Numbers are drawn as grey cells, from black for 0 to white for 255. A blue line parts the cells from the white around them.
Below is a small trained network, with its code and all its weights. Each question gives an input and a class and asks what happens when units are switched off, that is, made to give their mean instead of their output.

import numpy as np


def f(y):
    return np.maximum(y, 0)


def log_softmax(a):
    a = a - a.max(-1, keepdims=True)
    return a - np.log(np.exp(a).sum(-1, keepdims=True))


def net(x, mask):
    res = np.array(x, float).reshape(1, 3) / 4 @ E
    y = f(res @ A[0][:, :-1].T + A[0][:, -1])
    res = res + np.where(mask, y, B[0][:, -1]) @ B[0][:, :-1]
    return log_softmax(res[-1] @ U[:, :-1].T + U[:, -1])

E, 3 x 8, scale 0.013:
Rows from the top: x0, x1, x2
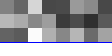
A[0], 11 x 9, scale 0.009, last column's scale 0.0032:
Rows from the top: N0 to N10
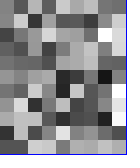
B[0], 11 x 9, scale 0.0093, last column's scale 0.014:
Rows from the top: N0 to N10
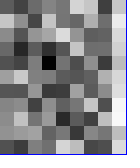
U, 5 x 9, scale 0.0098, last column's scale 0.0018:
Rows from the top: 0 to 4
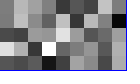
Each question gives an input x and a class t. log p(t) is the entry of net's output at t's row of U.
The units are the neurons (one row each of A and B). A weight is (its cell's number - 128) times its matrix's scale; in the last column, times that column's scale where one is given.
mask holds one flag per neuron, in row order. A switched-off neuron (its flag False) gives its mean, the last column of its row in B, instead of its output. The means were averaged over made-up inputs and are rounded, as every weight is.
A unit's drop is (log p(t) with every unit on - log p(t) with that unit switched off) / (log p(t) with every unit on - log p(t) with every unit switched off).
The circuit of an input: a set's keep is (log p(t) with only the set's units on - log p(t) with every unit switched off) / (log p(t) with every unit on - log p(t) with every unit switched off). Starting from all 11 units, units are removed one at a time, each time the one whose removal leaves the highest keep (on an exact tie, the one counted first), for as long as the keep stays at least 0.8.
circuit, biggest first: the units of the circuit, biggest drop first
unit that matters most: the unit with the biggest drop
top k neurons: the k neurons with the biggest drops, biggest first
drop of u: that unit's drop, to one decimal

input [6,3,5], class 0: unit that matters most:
N8
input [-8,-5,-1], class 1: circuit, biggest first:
(N9, N3)
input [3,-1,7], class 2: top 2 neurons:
(N10, N2)
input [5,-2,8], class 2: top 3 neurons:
(N10, N2, N7)
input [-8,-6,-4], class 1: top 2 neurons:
(N9, N4)
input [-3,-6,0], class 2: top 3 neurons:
(N2, N6, N7)
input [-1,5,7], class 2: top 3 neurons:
(N10, N2, N9)
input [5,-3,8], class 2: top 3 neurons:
(N10, N2, N7)
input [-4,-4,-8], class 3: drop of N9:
-0.1
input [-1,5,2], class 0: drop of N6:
0.0
